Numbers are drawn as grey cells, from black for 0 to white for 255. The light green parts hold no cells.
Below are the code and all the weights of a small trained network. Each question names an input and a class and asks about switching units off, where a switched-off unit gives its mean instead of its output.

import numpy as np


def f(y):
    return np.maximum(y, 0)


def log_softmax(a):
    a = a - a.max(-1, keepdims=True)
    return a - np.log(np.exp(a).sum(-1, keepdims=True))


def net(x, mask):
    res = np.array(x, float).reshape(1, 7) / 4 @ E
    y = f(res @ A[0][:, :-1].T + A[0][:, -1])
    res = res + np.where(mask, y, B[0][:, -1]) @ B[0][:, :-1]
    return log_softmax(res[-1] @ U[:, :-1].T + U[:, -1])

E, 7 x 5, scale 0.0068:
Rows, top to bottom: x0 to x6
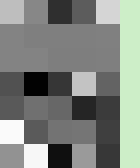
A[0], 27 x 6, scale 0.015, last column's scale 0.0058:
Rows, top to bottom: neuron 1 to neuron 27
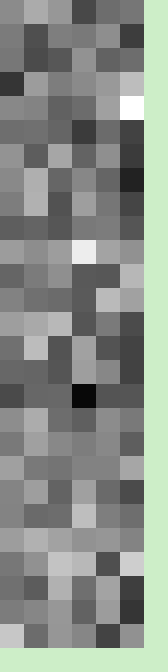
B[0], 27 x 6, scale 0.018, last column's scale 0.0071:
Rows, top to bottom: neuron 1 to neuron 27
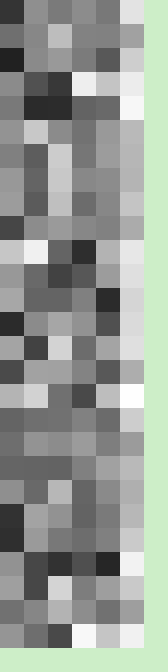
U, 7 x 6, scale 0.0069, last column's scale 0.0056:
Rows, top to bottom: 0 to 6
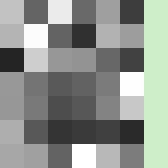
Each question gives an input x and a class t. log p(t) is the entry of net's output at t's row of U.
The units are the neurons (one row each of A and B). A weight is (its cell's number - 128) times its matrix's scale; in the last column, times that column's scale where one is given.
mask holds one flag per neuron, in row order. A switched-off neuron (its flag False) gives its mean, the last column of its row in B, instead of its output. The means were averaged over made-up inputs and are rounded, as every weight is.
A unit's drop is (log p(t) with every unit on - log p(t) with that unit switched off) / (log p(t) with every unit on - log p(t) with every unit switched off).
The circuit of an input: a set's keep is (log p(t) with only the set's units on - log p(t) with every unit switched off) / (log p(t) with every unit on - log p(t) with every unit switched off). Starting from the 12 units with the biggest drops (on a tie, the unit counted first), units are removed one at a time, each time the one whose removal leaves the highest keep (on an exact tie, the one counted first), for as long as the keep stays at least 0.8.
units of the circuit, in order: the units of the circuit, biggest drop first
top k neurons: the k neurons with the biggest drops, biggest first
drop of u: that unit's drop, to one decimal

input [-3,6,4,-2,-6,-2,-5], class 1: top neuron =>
neuron 11
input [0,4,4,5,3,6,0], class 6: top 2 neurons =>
neuron 27; neuron 24
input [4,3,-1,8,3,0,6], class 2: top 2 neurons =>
neuron 3; neuron 16
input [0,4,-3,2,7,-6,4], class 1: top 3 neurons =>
neuron 17; neuron 27; neuron 6
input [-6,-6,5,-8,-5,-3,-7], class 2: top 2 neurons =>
neuron 14; neuron 23
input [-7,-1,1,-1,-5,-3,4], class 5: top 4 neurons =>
neuron 24; neuron 17; neuron 27; neuron 6
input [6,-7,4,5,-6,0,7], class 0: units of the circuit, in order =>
neuron 15; neuron 9
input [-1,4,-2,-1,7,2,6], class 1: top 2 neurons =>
neuron 17; neuron 6
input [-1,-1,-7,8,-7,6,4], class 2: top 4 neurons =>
neuron 3; neuron 22; neuron 17; neuron 16
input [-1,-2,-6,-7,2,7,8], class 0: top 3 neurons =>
neuron 15; neuron 8; neuron 9
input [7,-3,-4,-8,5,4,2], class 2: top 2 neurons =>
neuron 14; neuron 1
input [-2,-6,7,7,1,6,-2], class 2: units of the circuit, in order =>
neuron 3; neuron 22
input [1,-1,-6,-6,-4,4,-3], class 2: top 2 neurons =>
neuron 14; neuron 23
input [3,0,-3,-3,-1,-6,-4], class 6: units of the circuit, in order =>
neuron 4
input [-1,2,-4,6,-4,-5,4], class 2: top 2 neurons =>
neuron 22; neuron 16
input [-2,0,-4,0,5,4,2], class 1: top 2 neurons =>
neuron 17; neuron 4
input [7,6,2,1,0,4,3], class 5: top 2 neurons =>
neuron 5; neuron 4
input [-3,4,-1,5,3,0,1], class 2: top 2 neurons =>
neuron 3; neuron 5
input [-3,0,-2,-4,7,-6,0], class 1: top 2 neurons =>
neuron 17; neuron 27
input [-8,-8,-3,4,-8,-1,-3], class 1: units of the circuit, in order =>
neuron 11
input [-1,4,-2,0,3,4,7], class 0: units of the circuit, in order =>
neuron 15; neuron 8
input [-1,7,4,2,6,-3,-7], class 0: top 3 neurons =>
neuron 25; neuron 11; neuron 7
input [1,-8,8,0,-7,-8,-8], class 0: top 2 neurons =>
neuron 25; neuron 27
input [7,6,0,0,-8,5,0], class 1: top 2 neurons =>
neuron 11; neuron 24
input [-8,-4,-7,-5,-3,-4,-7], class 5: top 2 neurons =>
neuron 24; neuron 15
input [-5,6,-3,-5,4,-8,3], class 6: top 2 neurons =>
neuron 4; neuron 5
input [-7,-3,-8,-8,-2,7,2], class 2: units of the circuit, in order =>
neuron 14
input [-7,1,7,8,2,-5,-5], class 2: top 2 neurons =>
neuron 3; neuron 16
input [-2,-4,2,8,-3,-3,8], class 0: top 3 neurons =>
neuron 15; neuron 9; neuron 21
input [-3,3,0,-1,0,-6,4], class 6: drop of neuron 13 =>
0.2
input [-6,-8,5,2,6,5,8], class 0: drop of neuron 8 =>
0.1
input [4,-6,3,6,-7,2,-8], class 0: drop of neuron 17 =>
0.2
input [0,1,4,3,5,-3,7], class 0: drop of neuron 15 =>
0.3
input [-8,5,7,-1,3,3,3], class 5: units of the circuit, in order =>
neuron 24
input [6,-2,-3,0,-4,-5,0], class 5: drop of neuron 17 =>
0.3
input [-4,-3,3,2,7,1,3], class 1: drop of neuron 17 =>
0.6
